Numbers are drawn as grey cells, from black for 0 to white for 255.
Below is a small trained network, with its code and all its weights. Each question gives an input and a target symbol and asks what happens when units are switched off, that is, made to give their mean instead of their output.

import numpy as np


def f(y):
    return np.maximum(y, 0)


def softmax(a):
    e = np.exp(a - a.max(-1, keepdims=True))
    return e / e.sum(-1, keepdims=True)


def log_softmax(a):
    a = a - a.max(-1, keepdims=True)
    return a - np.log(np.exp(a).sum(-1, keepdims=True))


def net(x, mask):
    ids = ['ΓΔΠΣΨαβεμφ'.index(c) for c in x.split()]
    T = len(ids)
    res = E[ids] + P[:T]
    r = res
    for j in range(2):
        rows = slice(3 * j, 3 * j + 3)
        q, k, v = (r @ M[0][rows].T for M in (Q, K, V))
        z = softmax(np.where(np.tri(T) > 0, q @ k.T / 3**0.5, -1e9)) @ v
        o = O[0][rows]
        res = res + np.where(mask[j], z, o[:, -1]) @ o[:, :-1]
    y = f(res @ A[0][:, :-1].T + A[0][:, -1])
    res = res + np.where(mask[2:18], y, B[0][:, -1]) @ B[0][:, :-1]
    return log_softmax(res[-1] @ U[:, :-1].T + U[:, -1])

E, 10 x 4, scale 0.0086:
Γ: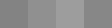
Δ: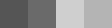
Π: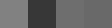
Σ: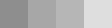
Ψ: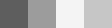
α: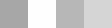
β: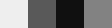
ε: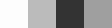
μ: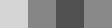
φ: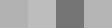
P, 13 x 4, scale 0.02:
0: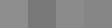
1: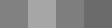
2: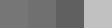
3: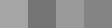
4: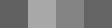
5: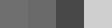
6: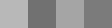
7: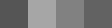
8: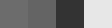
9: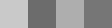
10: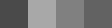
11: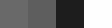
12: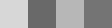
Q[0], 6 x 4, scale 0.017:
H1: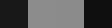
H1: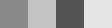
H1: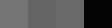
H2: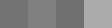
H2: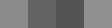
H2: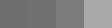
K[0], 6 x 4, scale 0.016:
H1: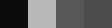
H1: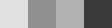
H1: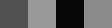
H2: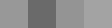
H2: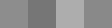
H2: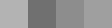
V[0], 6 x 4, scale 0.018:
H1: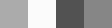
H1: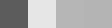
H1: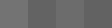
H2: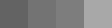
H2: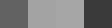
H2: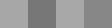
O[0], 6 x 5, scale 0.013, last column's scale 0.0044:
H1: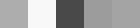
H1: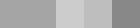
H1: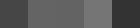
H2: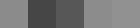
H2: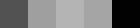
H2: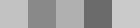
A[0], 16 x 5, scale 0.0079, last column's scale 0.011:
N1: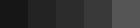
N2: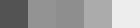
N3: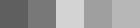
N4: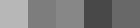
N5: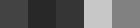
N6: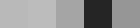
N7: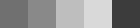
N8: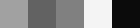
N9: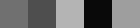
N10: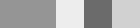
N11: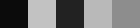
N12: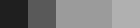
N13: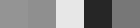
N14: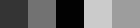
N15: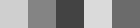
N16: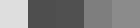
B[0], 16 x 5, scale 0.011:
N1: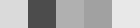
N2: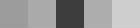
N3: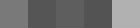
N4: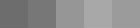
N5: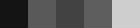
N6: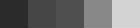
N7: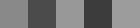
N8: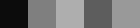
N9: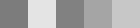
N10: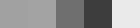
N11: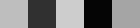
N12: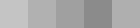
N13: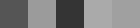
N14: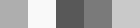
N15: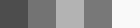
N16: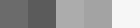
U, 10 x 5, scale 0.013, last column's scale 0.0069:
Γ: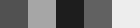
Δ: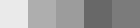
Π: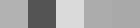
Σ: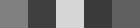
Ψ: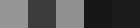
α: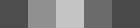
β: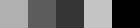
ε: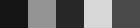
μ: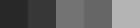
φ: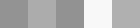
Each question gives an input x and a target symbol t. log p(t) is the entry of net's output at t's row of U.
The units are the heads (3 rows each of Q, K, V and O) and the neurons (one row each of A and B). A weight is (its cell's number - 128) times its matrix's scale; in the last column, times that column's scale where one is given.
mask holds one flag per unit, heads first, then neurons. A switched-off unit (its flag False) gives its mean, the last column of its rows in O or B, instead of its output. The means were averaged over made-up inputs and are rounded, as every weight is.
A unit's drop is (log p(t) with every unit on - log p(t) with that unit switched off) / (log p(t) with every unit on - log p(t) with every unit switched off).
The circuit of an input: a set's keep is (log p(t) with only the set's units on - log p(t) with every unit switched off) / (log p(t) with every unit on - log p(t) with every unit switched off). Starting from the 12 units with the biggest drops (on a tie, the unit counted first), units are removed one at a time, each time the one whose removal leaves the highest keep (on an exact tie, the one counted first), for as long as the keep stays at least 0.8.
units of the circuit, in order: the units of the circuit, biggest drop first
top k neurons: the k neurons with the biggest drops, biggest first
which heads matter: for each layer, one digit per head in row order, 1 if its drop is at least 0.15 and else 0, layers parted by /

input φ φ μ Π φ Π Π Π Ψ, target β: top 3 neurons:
[N1; N5; N14]
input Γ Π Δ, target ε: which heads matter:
01
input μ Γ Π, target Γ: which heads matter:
10
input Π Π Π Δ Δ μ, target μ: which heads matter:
10
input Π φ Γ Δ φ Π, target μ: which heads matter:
10
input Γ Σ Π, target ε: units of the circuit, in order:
[N1; N10]
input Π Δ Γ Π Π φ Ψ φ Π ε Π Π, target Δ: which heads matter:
11
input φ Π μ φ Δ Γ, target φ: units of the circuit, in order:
[H1]
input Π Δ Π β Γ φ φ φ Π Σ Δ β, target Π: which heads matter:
11
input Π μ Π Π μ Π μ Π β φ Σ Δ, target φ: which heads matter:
11
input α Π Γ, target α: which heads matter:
10
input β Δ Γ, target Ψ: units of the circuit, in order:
[H1; N11]
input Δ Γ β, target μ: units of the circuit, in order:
[H1; N5]
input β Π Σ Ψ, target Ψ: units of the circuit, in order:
[H1; N10; N3; N7]
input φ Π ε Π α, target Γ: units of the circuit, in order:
[N1]
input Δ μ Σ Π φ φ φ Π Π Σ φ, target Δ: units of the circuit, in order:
[N11; H1]
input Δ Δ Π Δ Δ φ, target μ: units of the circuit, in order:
[H1; N5]
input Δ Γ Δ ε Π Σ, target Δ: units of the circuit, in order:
[H1; N11]
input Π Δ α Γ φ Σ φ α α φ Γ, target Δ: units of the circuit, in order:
[H1; N10]
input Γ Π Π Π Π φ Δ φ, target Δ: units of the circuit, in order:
[N5]
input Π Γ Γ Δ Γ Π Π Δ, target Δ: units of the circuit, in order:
[N10; H1]
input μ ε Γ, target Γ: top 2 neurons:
[N1; N14]
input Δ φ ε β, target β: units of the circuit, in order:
[H1; N1; N11; N10]
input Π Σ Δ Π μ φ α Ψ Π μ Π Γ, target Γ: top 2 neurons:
[N14; N1]
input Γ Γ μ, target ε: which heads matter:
01
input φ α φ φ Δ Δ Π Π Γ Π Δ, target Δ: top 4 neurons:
[N5; N6; N12; N10]
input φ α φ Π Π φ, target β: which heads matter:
10
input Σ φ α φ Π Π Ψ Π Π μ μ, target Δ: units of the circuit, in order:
[N5]
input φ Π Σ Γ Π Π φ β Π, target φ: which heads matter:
11
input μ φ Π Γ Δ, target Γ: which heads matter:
00
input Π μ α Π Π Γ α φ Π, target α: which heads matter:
10
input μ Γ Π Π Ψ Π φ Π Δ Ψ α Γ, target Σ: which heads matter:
11
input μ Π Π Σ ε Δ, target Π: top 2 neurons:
[N5; N6]
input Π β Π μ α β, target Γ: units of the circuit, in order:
[H1]
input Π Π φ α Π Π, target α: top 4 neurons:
[N8; N15; N1; N7]
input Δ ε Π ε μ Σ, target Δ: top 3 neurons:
[N11; N14; N5]
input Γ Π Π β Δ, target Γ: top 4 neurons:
[N1; N13; N3; N11]
